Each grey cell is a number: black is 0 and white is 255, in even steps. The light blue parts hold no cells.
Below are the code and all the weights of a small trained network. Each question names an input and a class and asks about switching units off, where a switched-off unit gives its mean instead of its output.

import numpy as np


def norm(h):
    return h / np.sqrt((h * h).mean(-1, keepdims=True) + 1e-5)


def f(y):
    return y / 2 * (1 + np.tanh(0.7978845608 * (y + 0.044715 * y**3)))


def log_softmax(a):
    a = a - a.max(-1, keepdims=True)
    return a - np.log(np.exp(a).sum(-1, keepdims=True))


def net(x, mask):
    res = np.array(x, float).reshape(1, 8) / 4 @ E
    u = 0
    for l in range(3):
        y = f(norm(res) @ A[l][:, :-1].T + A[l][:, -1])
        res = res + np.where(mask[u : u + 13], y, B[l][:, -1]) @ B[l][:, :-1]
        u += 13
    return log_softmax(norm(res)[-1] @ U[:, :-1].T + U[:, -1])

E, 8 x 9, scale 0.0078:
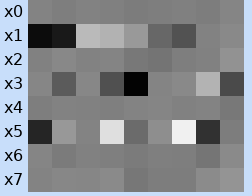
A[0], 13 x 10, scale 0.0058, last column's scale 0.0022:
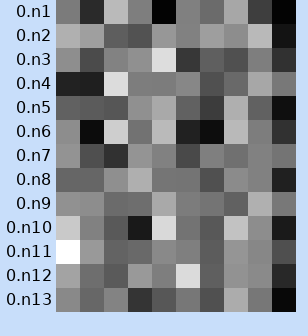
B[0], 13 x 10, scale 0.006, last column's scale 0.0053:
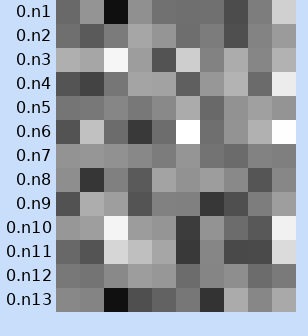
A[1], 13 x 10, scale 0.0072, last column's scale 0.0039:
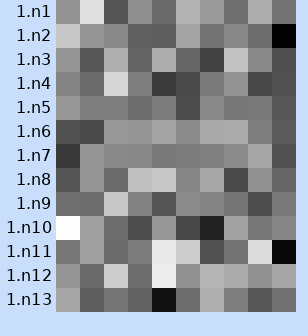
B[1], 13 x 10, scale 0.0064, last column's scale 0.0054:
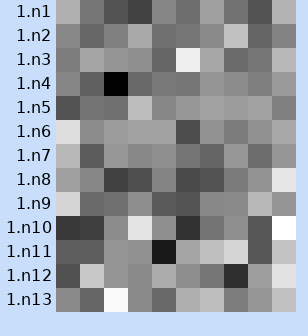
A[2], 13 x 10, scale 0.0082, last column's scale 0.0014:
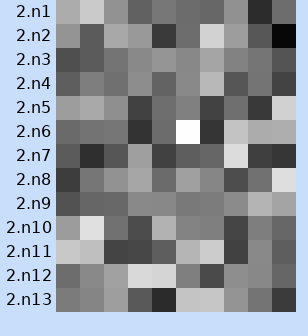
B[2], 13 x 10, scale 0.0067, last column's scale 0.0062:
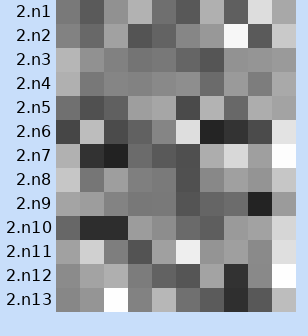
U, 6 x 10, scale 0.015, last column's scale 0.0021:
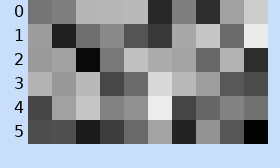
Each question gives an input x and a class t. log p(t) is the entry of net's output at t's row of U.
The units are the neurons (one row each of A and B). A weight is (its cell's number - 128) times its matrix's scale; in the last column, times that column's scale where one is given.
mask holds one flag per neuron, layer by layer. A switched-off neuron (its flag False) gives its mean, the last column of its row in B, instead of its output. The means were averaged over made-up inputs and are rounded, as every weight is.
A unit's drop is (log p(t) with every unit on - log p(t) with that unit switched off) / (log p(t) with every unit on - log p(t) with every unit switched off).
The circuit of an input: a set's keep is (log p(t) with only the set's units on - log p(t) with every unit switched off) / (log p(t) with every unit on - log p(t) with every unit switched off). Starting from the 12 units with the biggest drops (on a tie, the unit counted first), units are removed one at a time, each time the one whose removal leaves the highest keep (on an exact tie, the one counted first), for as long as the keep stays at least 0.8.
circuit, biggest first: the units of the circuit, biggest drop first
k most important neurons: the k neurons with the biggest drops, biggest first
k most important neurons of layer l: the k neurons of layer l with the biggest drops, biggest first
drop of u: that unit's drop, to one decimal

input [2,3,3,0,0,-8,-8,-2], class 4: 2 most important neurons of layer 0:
0.n6, 0.n10
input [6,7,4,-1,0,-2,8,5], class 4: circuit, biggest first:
0.n6
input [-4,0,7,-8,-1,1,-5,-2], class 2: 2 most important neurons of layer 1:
1.n10, 1.n8
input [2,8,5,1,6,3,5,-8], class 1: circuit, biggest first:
2.n7, 1.n12
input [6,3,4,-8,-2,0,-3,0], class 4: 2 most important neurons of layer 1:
1.n11, 1.n10
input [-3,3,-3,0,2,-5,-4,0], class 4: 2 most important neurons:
0.n6, 0.n10
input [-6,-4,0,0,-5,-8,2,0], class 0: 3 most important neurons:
0.n10, 0.n11, 1.n11
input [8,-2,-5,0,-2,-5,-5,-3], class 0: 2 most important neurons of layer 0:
0.n10, 0.n11
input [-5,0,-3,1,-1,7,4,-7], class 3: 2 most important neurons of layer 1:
1.n10, 1.n12
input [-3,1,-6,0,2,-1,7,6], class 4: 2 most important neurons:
1.n10, 2.n13
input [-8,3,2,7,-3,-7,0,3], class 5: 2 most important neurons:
0.n6, 2.n6
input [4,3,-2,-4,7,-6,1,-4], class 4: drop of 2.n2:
0.0
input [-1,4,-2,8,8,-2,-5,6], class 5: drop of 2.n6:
0.1
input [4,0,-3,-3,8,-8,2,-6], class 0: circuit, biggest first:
0.n10
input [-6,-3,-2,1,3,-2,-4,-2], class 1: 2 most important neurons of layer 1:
1.n4, 1.n10
